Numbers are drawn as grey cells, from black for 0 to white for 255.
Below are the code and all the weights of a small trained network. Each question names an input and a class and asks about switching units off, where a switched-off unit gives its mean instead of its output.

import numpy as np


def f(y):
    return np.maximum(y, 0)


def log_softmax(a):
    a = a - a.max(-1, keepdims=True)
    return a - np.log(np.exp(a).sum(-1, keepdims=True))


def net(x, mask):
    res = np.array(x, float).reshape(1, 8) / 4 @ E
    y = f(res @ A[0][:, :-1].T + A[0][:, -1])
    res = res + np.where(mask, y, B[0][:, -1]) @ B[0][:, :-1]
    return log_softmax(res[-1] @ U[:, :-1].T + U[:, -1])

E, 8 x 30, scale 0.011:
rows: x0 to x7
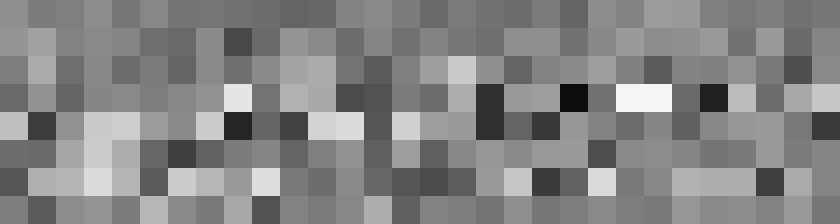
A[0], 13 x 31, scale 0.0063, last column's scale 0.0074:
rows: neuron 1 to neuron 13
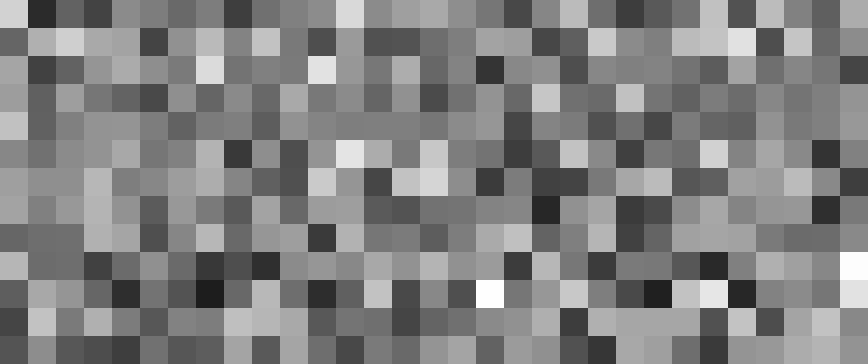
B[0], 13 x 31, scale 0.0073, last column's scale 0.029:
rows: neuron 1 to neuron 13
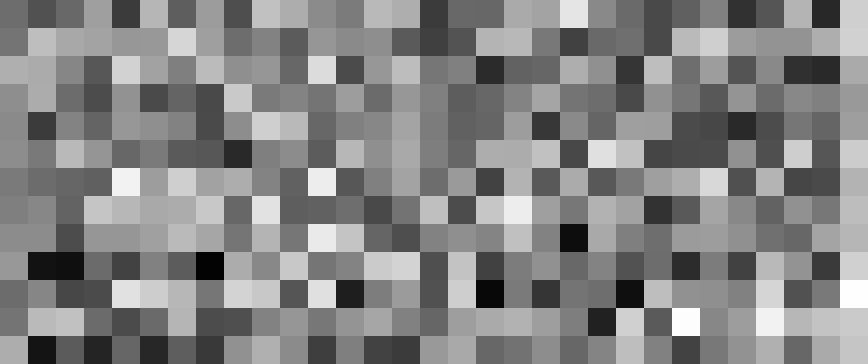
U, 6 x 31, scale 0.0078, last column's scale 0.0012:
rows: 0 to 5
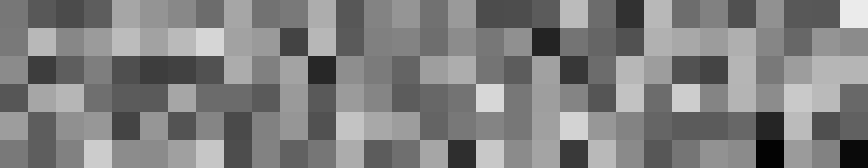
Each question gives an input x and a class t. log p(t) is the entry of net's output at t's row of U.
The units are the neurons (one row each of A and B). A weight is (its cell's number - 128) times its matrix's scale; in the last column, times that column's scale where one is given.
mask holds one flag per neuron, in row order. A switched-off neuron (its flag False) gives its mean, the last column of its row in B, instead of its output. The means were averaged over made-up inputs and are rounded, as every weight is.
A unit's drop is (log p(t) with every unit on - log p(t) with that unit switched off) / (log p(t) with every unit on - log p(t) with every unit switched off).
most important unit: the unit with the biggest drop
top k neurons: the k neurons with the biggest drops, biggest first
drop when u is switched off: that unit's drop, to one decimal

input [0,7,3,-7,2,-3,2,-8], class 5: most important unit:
neuron 6
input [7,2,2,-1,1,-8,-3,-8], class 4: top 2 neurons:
(neuron 11; neuron 7)
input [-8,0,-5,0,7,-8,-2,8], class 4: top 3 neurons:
(neuron 11; neuron 6; neuron 1)
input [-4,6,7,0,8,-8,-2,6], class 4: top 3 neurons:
(neuron 11; neuron 6; neuron 1)
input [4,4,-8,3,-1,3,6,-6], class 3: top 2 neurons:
(neuron 11; neuron 12)
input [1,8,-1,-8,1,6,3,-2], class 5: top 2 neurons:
(neuron 6; neuron 8)
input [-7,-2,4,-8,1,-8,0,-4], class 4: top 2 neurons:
(neuron 6; neuron 1)
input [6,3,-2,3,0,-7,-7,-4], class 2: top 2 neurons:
(neuron 11; neuron 13)
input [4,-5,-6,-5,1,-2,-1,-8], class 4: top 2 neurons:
(neuron 6; neuron 1)
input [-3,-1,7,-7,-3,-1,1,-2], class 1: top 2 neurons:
(neuron 11; neuron 10)
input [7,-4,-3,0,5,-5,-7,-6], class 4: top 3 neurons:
(neuron 11; neuron 1; neuron 6)
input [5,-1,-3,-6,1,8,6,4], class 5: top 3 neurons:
(neuron 6; neuron 8; neuron 7)
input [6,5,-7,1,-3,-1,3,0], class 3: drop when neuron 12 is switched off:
0.2
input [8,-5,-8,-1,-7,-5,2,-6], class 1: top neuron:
(neuron 11)
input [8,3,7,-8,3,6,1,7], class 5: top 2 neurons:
(neuron 8; neuron 6)
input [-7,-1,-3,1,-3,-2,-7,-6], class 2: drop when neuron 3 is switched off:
0.1
